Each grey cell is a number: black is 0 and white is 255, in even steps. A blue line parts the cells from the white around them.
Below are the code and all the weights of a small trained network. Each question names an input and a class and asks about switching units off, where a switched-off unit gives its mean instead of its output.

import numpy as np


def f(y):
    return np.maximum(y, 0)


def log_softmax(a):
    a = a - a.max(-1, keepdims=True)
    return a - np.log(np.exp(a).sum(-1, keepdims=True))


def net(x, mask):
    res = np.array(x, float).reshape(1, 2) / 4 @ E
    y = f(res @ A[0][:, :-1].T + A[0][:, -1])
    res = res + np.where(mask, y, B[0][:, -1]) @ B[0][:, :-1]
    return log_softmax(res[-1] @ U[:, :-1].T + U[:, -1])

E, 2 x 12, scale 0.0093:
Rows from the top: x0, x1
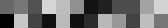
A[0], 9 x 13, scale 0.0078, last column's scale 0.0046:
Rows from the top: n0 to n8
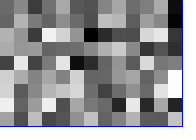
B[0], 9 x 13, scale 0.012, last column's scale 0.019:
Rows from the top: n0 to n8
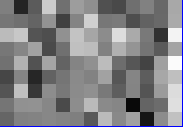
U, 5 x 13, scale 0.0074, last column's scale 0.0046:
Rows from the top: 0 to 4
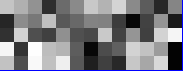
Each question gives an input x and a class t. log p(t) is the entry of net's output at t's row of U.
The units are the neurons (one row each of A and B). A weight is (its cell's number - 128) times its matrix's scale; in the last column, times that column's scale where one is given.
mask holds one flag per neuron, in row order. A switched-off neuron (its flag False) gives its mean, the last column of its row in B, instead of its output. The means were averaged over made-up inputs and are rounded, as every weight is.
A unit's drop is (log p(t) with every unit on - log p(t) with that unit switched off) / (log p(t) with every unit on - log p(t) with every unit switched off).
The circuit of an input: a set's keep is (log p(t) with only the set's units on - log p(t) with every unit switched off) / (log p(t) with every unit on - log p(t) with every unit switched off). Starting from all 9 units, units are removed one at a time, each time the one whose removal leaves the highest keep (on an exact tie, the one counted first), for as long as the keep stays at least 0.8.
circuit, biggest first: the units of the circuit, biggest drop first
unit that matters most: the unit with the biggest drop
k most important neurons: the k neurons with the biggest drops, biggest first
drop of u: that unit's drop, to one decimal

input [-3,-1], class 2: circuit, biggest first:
n2; n7
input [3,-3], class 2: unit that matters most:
n6
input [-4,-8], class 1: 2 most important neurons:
n7; n2
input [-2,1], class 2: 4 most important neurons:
n2; n7; n1; n3
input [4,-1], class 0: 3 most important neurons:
n2; n4; n8
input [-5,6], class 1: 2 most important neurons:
n2; n1
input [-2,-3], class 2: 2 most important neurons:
n2; n0
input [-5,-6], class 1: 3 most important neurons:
n2; n7; n5
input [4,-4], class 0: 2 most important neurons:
n2; n4
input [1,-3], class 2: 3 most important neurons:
n0; n1; n5
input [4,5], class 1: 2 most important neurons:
n4; n0
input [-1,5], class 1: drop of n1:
0.1
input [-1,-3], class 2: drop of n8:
0.2
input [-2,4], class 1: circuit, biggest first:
n2
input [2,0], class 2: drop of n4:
-0.1
